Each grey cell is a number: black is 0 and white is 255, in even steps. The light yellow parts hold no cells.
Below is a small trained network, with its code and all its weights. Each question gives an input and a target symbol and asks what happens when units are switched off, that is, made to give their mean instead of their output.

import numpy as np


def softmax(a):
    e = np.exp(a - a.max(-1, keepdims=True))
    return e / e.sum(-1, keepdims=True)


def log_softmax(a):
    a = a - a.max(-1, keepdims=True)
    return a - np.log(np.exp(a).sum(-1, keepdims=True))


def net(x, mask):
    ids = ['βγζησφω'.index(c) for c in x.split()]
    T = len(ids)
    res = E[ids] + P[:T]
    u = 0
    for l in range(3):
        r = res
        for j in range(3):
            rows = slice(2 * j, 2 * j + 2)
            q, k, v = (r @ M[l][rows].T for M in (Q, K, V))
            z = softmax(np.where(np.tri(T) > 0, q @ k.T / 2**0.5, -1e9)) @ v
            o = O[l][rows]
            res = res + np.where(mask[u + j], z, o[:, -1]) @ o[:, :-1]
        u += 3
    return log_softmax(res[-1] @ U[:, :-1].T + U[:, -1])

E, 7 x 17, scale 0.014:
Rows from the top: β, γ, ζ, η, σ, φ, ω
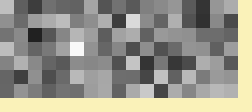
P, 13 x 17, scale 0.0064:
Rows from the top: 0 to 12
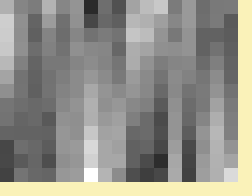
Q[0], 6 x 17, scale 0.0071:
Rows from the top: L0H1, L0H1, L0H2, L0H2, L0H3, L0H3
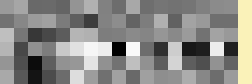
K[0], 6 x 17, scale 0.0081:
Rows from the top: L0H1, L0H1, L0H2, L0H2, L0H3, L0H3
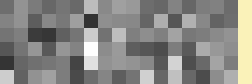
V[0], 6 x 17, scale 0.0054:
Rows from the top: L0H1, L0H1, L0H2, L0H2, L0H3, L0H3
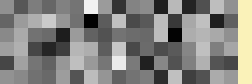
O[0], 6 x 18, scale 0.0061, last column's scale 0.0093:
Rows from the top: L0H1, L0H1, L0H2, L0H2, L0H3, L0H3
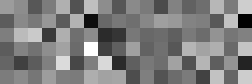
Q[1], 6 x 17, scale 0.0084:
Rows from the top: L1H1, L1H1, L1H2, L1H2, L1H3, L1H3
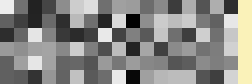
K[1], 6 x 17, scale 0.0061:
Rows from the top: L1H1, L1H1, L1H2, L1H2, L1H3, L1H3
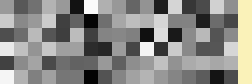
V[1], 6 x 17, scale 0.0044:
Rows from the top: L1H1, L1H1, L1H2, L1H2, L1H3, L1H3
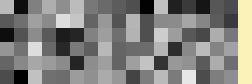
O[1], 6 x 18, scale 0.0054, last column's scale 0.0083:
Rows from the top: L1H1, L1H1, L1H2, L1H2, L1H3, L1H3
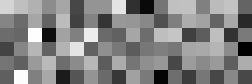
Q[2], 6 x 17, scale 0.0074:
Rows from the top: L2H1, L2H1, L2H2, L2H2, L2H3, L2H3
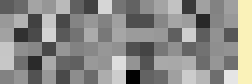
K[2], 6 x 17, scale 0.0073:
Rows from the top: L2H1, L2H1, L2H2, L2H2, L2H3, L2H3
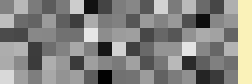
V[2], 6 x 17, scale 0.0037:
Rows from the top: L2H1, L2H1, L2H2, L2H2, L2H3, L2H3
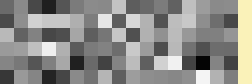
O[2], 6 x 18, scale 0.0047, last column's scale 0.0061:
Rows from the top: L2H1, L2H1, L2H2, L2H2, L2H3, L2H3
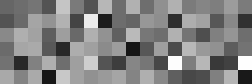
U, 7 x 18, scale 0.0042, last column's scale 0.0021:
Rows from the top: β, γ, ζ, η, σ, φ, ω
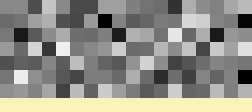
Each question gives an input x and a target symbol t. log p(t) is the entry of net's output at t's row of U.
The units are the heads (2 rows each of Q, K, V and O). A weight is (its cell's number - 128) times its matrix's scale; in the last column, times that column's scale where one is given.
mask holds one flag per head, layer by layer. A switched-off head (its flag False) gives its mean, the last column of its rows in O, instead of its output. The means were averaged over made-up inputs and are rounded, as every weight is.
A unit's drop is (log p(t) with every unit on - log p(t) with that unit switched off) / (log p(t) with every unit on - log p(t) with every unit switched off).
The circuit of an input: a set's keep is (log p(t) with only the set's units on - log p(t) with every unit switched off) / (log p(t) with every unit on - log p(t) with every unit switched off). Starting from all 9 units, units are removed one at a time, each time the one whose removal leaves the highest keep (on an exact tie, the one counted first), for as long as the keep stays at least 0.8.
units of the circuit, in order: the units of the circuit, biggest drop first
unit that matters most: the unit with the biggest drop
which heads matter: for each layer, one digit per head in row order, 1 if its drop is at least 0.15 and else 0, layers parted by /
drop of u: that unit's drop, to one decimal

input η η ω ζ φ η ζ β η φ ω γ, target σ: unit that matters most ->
L1H1
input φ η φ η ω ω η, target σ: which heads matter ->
000 / 100 / 000
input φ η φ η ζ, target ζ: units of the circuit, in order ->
[L0H3, L2H3]
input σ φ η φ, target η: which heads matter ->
101 / 110 / 001
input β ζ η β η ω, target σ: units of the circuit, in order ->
[L1H1, L2H3]
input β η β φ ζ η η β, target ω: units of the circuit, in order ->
[L2H1, L1H1]
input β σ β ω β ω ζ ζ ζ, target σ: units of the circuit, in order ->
[L1H1, L0H1]
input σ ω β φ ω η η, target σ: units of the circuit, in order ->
[L1H1, L0H1]
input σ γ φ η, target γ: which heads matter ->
000 / 100 / 101
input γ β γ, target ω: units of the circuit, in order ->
[L0H2, L1H1]
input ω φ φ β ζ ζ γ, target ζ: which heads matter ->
011 / 000 / 001
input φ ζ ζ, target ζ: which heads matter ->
001 / 000 / 000
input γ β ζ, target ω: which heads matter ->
000 / 100 / 100
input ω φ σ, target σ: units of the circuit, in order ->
[L1H1]
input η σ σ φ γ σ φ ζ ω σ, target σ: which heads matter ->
000 / 100 / 000
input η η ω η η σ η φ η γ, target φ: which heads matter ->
000 / 001 / 000
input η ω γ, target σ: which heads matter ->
100 / 100 / 000
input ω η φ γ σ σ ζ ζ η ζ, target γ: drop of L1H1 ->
0.2
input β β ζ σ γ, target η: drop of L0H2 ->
0.2
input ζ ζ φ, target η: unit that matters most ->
L1H2
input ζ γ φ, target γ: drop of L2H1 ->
0.4
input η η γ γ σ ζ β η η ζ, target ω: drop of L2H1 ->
0.5
